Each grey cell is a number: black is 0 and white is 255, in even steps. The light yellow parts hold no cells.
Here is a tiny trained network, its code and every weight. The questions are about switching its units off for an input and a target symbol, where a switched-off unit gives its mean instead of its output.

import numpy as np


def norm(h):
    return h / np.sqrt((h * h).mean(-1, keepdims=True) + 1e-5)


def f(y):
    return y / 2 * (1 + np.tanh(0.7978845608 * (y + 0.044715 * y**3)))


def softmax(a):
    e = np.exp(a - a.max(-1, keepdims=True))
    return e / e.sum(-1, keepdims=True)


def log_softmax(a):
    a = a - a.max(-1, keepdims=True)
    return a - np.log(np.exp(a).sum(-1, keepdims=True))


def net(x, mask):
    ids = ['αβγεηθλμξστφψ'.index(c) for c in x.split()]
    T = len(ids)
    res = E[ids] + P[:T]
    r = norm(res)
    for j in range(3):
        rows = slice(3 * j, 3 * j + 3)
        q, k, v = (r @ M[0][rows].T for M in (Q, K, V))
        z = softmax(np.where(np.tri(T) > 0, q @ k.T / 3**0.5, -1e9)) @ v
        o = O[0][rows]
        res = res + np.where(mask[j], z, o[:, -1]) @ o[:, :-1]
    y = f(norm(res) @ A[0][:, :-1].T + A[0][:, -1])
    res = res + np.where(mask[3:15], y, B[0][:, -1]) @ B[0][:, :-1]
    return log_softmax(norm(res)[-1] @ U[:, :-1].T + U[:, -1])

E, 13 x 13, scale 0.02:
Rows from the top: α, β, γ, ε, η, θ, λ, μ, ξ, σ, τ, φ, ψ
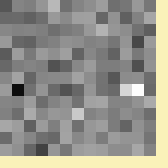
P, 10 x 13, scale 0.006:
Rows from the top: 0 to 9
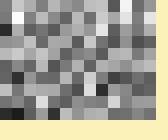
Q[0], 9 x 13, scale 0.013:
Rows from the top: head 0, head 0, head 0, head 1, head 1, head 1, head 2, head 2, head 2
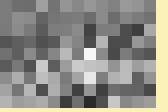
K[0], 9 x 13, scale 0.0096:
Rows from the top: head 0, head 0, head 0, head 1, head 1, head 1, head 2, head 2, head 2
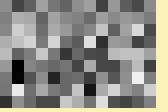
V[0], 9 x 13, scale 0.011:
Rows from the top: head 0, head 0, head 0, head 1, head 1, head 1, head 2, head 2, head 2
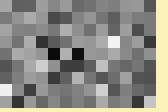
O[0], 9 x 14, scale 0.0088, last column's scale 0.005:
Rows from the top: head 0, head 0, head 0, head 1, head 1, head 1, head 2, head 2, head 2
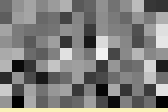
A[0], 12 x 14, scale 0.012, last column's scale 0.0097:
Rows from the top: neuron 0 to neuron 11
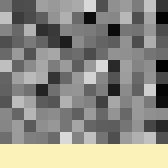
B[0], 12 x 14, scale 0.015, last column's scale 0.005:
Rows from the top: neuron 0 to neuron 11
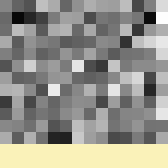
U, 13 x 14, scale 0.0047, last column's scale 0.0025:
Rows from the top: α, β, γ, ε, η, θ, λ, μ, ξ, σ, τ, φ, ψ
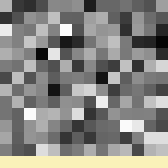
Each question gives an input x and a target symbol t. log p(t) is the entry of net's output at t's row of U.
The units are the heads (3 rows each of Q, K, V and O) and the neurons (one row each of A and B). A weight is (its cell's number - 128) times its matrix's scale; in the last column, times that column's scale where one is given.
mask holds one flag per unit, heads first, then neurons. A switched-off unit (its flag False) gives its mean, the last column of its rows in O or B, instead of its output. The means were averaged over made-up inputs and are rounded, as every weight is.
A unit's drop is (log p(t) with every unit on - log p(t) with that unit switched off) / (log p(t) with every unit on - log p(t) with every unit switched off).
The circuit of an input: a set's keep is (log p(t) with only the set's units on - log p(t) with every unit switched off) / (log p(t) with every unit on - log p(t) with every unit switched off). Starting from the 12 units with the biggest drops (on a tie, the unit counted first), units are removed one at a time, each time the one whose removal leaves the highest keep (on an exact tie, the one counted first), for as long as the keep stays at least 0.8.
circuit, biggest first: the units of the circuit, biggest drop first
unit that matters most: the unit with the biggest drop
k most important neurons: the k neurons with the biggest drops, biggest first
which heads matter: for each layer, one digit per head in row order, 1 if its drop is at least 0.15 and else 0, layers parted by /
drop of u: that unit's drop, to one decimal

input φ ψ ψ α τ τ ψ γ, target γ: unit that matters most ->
head 2
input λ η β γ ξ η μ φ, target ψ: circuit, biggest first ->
[head 0; neuron 0]
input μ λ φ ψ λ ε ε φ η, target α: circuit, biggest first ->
[head 0; neuron 1]
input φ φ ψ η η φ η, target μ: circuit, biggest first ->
[neuron 11; head 1]
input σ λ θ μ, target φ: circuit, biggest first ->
[head 0; neuron 3]
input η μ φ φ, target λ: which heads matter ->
000
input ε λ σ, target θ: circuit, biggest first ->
[head 2; neuron 2]
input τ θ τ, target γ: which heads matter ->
011
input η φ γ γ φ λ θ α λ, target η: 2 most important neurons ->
[neuron 7; neuron 2]
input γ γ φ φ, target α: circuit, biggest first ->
[head 1; neuron 1]
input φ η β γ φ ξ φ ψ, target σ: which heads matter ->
011
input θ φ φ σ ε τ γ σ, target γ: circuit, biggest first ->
[head 2; head 1]
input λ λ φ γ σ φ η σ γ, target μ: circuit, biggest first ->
[head 1; neuron 11]
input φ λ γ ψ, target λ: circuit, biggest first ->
[head 1; neuron 8]
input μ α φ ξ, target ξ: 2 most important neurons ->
[neuron 9; neuron 1]
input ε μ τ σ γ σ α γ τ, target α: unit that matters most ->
head 0
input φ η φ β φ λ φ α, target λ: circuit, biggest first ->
[head 2; head 1]
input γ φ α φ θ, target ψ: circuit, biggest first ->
[head 1; neuron 0]
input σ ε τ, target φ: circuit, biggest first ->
[head 1; neuron 3; head 2]
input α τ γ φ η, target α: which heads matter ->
010
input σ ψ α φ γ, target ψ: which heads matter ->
010
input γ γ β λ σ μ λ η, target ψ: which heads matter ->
110
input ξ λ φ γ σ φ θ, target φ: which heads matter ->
010
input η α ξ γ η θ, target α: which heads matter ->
010
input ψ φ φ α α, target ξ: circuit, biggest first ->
[head 2]
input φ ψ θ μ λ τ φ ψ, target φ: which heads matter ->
100
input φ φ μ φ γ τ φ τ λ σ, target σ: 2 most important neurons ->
[neuron 1; neuron 0]
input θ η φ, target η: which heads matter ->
001
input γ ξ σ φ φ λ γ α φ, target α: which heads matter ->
010
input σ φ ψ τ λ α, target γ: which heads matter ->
001
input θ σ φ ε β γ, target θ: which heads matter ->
001
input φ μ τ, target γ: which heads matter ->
110
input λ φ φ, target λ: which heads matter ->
001
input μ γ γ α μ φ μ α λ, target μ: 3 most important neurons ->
[neuron 10; neuron 4; neuron 1]
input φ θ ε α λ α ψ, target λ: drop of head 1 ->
0.2
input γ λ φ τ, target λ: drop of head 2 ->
0.2
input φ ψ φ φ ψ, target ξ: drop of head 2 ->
0.1
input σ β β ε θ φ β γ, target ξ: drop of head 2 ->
0.2
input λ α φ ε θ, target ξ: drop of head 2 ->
0.1
